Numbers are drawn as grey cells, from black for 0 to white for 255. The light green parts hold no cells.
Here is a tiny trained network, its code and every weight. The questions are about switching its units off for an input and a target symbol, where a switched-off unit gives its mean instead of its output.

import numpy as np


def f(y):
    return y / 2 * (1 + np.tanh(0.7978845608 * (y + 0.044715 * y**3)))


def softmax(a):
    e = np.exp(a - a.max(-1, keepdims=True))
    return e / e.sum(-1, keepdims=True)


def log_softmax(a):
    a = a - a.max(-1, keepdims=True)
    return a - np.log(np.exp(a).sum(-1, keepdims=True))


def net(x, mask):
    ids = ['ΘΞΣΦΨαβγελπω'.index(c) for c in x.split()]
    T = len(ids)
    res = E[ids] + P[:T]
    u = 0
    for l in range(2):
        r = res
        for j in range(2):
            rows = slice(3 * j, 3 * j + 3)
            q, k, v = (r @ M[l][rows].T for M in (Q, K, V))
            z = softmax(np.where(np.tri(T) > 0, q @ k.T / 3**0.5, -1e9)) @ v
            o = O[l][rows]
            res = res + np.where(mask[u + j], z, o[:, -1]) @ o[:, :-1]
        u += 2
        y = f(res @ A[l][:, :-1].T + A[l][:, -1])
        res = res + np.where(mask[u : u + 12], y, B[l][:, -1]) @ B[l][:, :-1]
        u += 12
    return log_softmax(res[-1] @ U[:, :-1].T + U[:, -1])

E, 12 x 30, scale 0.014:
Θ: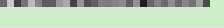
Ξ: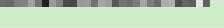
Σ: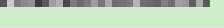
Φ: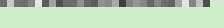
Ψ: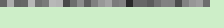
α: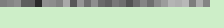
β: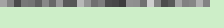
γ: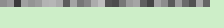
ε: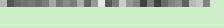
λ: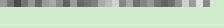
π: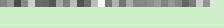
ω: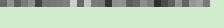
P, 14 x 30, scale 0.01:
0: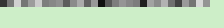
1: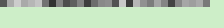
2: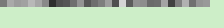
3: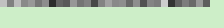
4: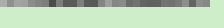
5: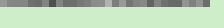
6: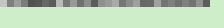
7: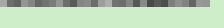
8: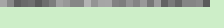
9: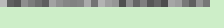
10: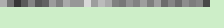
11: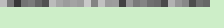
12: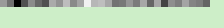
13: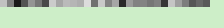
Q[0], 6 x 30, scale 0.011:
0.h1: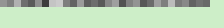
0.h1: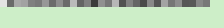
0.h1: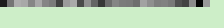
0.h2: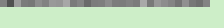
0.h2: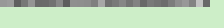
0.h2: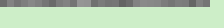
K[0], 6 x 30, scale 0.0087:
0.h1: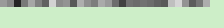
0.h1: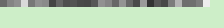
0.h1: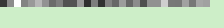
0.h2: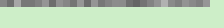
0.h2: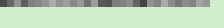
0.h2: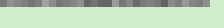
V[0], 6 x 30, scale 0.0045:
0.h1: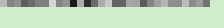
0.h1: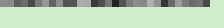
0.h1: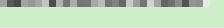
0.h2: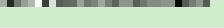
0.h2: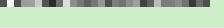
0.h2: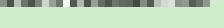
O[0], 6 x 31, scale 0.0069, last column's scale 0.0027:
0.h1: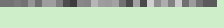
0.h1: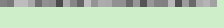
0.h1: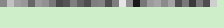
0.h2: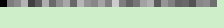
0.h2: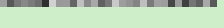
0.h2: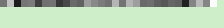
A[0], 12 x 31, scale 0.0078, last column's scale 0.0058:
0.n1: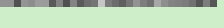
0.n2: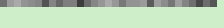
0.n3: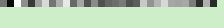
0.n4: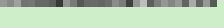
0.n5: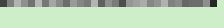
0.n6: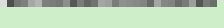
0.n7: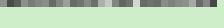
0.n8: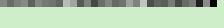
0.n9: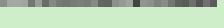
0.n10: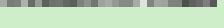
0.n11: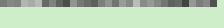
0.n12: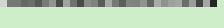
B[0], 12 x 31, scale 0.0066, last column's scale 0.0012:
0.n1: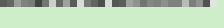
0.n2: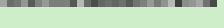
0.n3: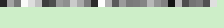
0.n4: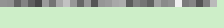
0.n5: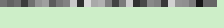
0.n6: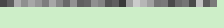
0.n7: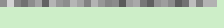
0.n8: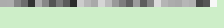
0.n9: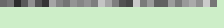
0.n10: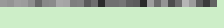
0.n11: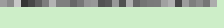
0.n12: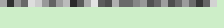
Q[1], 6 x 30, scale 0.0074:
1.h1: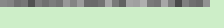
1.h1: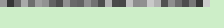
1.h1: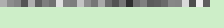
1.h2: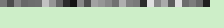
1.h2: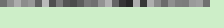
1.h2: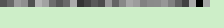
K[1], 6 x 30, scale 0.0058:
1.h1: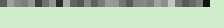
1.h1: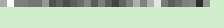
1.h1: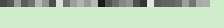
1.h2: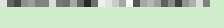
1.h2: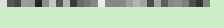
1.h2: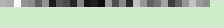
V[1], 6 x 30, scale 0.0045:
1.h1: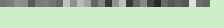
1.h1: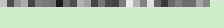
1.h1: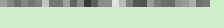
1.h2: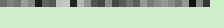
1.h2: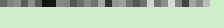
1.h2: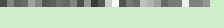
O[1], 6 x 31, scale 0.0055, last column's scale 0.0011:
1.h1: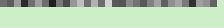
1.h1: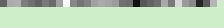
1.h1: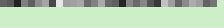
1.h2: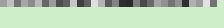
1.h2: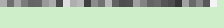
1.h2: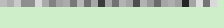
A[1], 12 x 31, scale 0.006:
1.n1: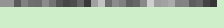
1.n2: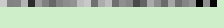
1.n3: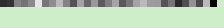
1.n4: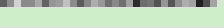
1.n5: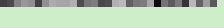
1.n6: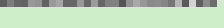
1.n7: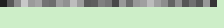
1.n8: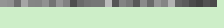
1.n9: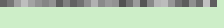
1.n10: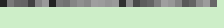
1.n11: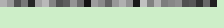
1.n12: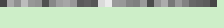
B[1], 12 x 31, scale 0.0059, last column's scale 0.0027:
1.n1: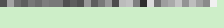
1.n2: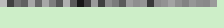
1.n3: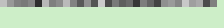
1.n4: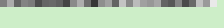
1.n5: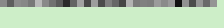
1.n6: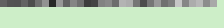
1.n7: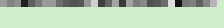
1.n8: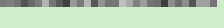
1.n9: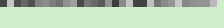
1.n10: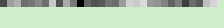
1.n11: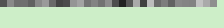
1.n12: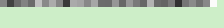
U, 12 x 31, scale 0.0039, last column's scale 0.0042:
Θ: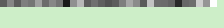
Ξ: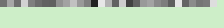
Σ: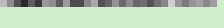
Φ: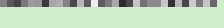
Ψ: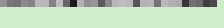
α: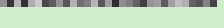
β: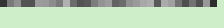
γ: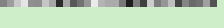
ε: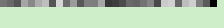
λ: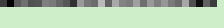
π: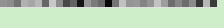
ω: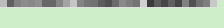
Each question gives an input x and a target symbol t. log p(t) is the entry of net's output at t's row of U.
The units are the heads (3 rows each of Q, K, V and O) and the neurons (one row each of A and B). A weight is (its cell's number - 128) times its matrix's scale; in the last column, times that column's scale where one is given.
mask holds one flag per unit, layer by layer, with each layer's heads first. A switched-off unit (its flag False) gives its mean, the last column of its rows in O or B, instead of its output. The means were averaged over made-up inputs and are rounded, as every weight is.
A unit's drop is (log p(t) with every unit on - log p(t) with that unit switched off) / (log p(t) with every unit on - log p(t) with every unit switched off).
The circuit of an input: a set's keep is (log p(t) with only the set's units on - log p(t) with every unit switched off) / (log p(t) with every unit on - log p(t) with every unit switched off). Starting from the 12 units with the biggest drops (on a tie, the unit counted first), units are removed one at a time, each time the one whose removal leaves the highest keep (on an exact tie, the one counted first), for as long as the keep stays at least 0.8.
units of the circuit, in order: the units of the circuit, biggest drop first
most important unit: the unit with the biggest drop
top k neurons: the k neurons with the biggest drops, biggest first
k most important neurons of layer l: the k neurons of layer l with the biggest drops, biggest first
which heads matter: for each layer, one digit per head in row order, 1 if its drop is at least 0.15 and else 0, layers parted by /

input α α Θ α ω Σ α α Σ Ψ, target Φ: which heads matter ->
10 / 00
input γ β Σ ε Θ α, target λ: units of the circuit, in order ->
1.h2, 0.h1
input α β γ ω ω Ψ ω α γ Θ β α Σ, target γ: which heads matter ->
10 / 00
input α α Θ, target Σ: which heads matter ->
01 / 00
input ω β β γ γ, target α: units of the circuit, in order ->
1.h1, 0.h2
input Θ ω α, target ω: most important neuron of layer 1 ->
1.n7
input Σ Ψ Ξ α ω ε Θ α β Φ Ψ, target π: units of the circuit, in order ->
1.h1, 0.h2, 1.h2
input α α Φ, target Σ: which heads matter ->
01 / 00
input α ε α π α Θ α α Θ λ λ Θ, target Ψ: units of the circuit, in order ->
1.h2, 0.h1
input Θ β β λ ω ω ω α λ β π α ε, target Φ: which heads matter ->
01 / 01
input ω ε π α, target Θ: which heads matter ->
11 / 00
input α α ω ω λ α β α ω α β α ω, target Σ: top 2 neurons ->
0.n8, 1.n2
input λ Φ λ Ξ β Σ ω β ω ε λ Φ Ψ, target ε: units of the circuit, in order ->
1.h1, 0.h2
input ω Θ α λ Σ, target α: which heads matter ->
11 / 10
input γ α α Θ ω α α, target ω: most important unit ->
0.h1
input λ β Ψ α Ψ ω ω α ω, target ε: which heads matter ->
11 / 10
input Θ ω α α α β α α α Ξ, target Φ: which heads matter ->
11 / 00
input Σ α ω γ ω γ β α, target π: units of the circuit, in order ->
1.h1, 1.h2, 0.h2
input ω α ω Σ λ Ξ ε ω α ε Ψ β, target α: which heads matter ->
11 / 10
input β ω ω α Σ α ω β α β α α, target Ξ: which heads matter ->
00 / 10
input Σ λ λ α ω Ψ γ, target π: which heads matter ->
01 / 11
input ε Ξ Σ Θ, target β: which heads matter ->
01 / 10
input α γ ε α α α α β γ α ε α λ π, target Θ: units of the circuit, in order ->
0.h1, 1.n11
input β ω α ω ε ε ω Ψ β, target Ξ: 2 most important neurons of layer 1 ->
1.n4, 1.n7
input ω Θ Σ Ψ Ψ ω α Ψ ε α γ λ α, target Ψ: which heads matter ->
10 / 01
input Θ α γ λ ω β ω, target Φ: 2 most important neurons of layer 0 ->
0.n8, 0.n9
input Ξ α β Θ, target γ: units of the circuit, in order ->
0.h1, 0.h2
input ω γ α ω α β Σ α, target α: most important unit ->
1.h1
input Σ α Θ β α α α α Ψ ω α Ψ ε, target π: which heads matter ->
01 / 10
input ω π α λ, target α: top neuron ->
1.n4
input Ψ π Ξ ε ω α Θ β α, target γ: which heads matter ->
10 / 01
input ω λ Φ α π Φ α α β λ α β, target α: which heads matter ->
11 / 10
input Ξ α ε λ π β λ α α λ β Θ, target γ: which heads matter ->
01 / 10
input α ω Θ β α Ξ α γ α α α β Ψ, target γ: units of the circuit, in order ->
0.h1
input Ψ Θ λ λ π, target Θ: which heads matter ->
10 / 10
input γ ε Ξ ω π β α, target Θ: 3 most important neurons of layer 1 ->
1.n12, 1.n7, 1.n1
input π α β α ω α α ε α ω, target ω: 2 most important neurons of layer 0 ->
0.n5, 0.n9
